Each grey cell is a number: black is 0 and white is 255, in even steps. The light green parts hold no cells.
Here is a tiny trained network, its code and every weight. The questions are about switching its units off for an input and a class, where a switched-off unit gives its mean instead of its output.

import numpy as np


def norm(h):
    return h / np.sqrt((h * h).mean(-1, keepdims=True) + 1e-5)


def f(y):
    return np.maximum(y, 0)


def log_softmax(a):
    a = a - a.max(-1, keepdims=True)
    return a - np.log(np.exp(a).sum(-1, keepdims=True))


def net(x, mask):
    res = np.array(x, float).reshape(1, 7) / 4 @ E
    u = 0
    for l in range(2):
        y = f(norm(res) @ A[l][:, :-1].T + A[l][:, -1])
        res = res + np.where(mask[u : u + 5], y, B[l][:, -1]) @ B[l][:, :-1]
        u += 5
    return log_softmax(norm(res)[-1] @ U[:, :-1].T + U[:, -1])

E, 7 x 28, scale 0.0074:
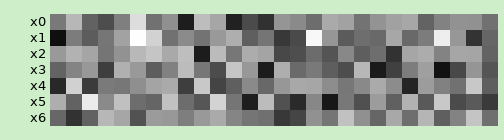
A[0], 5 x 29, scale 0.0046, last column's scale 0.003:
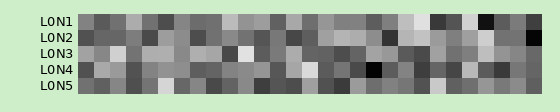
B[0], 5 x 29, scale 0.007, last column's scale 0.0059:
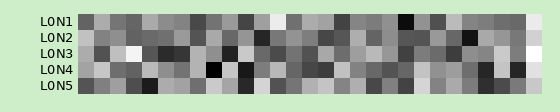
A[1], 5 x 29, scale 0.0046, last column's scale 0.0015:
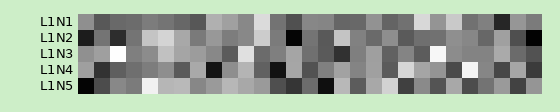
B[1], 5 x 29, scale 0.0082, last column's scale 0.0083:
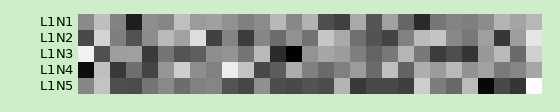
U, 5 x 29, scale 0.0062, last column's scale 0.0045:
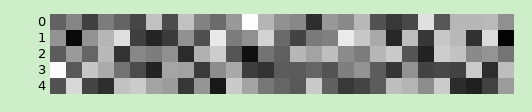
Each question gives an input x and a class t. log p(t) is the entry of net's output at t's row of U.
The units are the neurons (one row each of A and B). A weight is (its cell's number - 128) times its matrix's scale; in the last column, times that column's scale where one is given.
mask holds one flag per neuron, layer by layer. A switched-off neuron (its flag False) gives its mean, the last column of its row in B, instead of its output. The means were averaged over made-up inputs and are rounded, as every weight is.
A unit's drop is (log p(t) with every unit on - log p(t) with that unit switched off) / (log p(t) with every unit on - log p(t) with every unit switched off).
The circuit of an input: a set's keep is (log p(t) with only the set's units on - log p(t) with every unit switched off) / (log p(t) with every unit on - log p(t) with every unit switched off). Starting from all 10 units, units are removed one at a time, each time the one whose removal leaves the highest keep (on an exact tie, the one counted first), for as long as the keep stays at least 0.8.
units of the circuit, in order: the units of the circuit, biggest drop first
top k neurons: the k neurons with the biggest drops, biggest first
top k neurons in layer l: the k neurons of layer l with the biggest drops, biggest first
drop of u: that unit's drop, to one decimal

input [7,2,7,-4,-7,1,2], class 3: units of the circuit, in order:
(L1N3)
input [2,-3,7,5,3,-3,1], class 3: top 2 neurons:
(L0N4 L0N1)
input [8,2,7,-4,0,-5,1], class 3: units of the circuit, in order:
(L0N2 L1N3)
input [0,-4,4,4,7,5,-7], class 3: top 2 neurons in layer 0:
(L0N1 L0N3)
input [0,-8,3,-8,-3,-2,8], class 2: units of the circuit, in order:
(L1N4 L0N1)
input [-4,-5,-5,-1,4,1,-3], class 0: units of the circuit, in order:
(L1N5 L0N1)
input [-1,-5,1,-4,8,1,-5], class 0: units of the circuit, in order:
(L1N5 L1N2)
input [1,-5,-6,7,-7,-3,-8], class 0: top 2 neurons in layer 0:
(L0N3 L0N5)
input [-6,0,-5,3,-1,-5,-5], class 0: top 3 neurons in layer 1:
(L1N5 L1N2 L1N1)
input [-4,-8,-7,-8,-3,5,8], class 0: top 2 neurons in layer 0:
(L0N1 L0N3)
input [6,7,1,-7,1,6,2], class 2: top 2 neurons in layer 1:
(L1N3 L1N4)
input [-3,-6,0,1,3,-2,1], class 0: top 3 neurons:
(L1N5 L1N3 L0N3)
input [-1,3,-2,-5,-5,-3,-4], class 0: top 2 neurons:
(L1N5 L1N2)
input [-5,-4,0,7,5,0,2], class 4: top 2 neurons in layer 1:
(L1N3 L1N5)
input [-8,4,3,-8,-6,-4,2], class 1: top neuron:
(L0N5)
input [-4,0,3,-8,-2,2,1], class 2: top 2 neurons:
(L1N4 L0N2)
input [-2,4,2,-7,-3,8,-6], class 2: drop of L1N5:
0.1
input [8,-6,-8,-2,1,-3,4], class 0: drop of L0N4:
0.1
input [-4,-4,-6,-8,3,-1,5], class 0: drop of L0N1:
0.3
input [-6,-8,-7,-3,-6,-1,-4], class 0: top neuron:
(L0N3)
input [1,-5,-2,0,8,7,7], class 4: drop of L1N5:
0.4
